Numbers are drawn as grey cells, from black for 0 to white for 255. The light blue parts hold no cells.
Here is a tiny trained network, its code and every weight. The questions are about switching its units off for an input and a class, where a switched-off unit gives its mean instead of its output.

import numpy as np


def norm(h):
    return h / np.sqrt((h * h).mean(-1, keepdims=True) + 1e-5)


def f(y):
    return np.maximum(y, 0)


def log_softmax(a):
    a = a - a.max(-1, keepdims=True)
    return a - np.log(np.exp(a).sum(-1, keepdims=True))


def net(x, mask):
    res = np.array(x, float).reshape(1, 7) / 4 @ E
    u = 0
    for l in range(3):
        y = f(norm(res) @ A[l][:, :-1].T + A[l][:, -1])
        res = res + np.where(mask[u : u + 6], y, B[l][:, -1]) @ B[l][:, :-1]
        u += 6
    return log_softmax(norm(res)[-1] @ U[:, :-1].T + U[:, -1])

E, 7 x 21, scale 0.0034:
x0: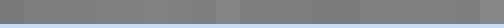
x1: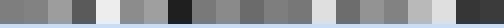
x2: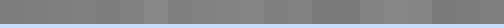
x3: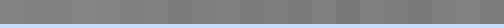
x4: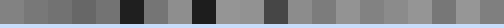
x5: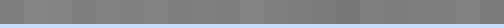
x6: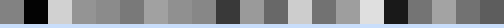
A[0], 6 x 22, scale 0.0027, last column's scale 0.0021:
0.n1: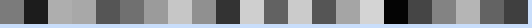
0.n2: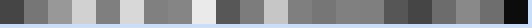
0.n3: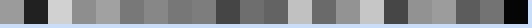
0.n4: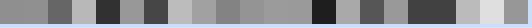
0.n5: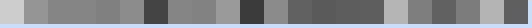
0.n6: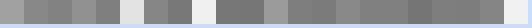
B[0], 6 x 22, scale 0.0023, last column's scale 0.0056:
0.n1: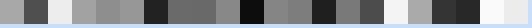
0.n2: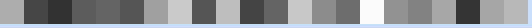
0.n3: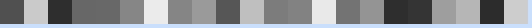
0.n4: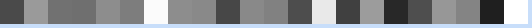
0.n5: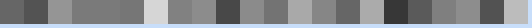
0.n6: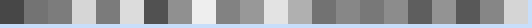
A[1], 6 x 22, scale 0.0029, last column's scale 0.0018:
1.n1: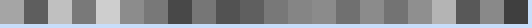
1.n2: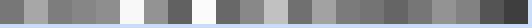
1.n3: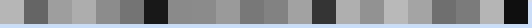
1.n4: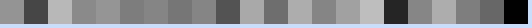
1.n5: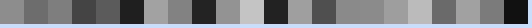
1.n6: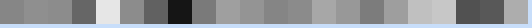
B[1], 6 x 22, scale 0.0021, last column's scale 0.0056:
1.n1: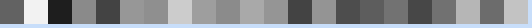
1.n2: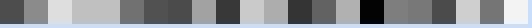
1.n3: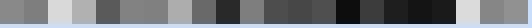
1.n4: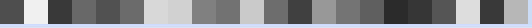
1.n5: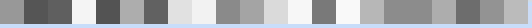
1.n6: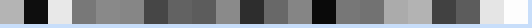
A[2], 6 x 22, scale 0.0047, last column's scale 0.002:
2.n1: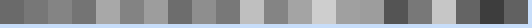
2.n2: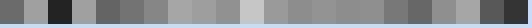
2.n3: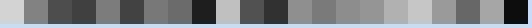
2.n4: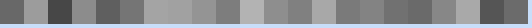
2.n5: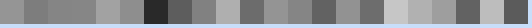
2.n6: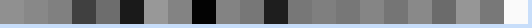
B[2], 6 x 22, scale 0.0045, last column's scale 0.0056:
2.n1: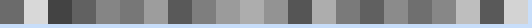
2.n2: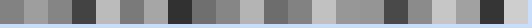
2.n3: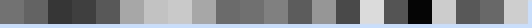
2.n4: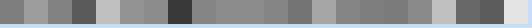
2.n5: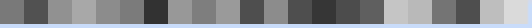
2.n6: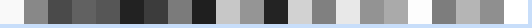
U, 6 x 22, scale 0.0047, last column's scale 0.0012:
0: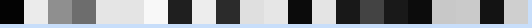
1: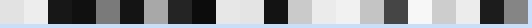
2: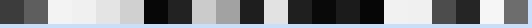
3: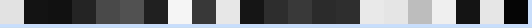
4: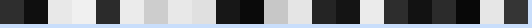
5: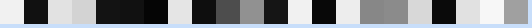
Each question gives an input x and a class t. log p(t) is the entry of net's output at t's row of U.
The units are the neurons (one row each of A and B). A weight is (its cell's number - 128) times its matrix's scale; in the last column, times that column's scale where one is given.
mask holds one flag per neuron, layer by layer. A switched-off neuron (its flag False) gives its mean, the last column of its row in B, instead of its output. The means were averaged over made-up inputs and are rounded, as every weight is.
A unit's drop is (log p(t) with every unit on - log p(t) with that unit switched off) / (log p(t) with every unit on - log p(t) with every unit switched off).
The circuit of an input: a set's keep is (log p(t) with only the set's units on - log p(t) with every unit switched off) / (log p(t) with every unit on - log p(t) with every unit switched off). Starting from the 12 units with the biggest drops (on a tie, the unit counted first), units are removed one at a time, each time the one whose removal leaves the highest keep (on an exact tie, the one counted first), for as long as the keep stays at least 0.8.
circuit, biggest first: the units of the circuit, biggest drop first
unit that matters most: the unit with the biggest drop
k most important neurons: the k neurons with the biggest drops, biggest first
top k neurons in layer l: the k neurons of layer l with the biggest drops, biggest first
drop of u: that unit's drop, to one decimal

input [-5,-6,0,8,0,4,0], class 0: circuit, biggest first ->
[0.n4]
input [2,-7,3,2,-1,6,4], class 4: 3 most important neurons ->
[0.n1; 2.n6; 0.n4]
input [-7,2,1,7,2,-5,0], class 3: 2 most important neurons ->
[1.n6; 0.n4]
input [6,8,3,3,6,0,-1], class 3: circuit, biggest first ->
[1.n6; 2.n3]
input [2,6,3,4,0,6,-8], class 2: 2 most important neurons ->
[0.n2; 2.n6]
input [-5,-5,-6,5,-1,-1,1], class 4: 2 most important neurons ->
[0.n1; 2.n6]
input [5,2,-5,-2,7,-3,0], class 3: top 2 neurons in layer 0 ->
[0.n4; 0.n3]
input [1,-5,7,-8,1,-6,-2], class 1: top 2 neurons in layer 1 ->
[1.n5; 1.n2]
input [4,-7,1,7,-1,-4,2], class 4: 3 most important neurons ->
[0.n1; 2.n6; 0.n4]
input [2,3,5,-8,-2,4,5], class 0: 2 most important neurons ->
[0.n3; 2.n6]
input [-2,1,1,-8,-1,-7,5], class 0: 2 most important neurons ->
[0.n3; 1.n6]
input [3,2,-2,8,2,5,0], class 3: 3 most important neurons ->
[1.n6; 0.n4; 0.n5]
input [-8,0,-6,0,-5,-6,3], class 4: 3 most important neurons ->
[0.n1; 0.n4; 0.n2]
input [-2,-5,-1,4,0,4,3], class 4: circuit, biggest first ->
[2.n6]
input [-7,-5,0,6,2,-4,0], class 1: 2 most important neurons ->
[0.n4; 1.n6]
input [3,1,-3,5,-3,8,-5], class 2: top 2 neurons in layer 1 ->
[1.n4; 1.n1]
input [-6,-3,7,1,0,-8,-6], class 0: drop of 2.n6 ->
0.5
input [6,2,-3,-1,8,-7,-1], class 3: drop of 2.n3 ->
0.2
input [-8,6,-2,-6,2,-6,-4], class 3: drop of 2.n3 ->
0.1
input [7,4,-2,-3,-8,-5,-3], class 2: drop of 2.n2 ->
0.0
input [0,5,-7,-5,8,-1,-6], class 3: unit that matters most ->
2.n3
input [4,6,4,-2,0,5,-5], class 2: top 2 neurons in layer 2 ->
[2.n6; 2.n5]
